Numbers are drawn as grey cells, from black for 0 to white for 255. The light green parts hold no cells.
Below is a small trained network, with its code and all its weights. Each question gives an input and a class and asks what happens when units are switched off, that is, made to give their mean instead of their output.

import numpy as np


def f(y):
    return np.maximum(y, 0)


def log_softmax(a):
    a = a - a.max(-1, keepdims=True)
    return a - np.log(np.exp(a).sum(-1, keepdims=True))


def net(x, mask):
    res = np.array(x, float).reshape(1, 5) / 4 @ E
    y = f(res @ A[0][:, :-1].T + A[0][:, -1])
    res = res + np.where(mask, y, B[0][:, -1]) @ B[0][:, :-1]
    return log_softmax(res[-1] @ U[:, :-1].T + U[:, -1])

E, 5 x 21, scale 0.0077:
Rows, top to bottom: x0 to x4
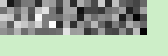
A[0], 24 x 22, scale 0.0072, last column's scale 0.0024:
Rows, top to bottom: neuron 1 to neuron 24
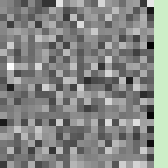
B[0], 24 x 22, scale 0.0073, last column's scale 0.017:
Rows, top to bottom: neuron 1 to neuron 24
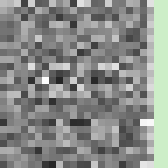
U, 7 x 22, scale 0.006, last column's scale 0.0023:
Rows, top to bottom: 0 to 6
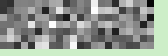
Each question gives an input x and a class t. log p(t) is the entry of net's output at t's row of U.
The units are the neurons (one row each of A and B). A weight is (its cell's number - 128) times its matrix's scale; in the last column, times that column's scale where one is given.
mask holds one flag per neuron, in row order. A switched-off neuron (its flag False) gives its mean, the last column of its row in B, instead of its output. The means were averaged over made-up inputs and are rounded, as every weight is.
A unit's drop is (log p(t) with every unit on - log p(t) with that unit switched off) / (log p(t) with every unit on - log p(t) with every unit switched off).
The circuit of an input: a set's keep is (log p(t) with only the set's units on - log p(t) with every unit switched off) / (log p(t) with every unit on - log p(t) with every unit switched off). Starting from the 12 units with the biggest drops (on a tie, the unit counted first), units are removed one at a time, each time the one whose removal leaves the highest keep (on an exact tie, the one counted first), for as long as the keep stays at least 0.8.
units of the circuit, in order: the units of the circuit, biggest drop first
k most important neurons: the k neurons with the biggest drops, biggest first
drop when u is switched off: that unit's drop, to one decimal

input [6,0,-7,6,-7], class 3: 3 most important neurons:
(neuron 18; neuron 24; neuron 20)
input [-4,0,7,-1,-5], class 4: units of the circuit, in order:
(neuron 22)
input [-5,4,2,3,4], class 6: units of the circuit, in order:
(neuron 12; neuron 1)
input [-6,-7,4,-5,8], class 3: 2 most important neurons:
(neuron 1; neuron 14)
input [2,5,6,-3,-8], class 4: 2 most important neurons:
(neuron 22; neuron 11)
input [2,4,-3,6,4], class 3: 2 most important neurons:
(neuron 13; neuron 18)
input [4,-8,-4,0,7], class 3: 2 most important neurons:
(neuron 1; neuron 14)
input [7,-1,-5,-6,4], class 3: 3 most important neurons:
(neuron 1; neuron 14; neuron 20)
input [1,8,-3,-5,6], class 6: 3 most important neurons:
(neuron 1; neuron 12; neuron 14)
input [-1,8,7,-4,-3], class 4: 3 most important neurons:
(neuron 22; neuron 11; neuron 15)
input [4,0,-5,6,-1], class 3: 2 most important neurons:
(neuron 18; neuron 24)
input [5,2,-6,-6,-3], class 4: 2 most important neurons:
(neuron 10; neuron 6)
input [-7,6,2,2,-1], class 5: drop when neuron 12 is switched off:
0.4
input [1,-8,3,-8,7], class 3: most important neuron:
(neuron 1)
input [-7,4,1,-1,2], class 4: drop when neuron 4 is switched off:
-0.1
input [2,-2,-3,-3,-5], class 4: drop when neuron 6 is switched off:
0.1
